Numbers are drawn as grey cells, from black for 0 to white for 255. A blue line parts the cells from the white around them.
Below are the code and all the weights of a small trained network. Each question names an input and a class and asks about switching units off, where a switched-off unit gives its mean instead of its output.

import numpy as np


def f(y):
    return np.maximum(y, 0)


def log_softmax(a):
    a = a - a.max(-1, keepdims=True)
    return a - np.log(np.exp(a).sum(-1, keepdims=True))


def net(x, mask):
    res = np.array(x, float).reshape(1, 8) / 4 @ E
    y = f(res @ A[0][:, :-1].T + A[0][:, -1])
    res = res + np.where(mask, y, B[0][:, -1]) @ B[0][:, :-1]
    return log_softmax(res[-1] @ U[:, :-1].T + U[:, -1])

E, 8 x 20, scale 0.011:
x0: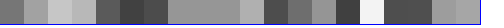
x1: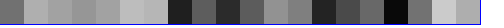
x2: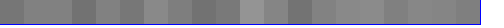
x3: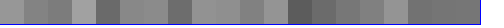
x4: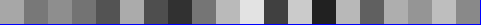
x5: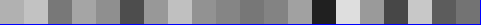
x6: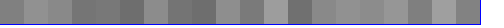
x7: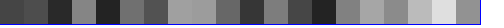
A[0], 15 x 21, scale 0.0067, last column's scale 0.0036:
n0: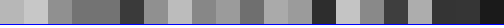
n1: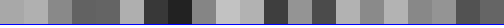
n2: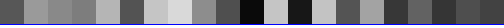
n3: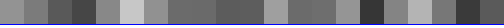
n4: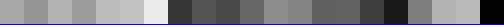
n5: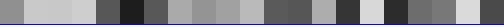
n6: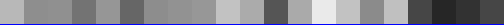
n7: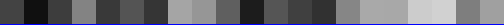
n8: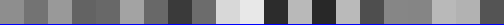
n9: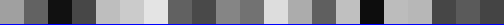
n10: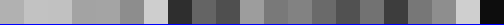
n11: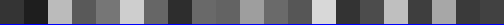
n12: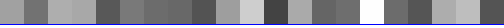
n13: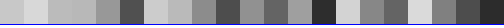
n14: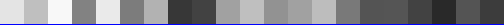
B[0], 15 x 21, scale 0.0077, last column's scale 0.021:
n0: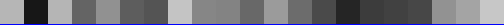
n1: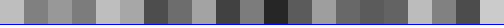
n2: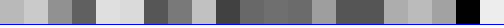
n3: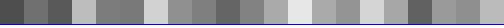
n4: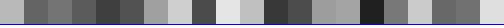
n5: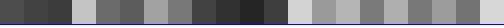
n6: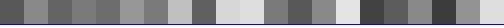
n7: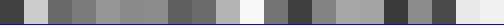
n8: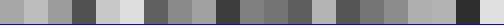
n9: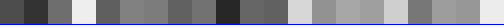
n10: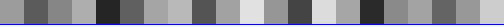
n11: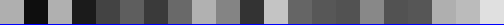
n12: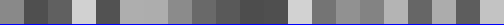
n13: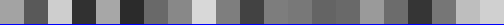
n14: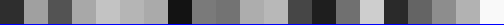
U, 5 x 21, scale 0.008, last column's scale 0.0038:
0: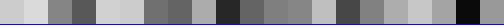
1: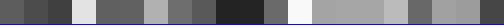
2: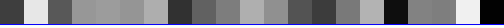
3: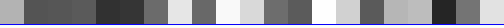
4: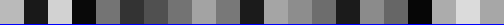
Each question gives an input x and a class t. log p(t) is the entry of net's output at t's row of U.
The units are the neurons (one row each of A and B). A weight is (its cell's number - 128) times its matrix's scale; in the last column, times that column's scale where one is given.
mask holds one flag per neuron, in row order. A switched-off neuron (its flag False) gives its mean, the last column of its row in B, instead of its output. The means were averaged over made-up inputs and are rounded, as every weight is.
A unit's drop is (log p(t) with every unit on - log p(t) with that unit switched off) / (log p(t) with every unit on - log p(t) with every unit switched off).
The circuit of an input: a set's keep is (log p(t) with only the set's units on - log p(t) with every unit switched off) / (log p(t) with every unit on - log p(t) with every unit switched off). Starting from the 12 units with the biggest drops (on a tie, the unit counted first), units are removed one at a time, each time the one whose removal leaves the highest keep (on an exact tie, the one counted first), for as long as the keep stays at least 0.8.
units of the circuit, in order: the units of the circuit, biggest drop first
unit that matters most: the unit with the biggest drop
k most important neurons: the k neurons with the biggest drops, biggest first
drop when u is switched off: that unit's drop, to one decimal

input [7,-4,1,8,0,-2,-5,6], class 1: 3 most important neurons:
[n5 n14 n12]
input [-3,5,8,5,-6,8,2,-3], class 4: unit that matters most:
n13
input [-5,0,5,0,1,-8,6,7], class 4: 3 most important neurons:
[n11 n14 n6]
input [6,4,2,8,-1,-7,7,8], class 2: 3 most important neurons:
[n7 n9 n13]
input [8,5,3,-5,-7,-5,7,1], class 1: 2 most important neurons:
[n5 n8]
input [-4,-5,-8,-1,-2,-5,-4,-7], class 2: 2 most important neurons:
[n14 n6]
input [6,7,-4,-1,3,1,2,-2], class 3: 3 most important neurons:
[n4 n10 n9]
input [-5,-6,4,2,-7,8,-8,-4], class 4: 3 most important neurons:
[n0 n13 n8]
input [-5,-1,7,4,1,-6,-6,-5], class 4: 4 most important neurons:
[n11 n7 n5 n12]
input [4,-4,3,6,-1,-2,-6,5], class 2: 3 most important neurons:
[n7 n4 n9]
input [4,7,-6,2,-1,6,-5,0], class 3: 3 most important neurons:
[n4 n10 n11]
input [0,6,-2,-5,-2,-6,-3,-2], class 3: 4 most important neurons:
[n4 n10 n13 n0]
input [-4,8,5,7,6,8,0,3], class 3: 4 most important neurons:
[n4 n10 n11 n14]
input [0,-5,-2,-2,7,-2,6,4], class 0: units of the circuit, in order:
[n8]
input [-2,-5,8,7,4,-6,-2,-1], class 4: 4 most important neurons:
[n11 n4 n10 n2]
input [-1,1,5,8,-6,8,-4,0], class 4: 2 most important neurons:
[n0 n13]
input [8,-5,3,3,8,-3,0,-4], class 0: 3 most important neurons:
[n8 n1 n9]
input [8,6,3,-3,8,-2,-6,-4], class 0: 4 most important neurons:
[n8 n1 n9 n3]
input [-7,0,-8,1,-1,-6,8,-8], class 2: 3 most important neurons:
[n14 n5 n6]
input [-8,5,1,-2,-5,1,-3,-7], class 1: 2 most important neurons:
[n9 n7]
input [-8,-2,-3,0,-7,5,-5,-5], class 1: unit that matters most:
n9
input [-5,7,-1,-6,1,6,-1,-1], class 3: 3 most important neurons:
[n4 n10 n11]
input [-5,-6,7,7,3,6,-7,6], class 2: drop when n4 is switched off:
0.5
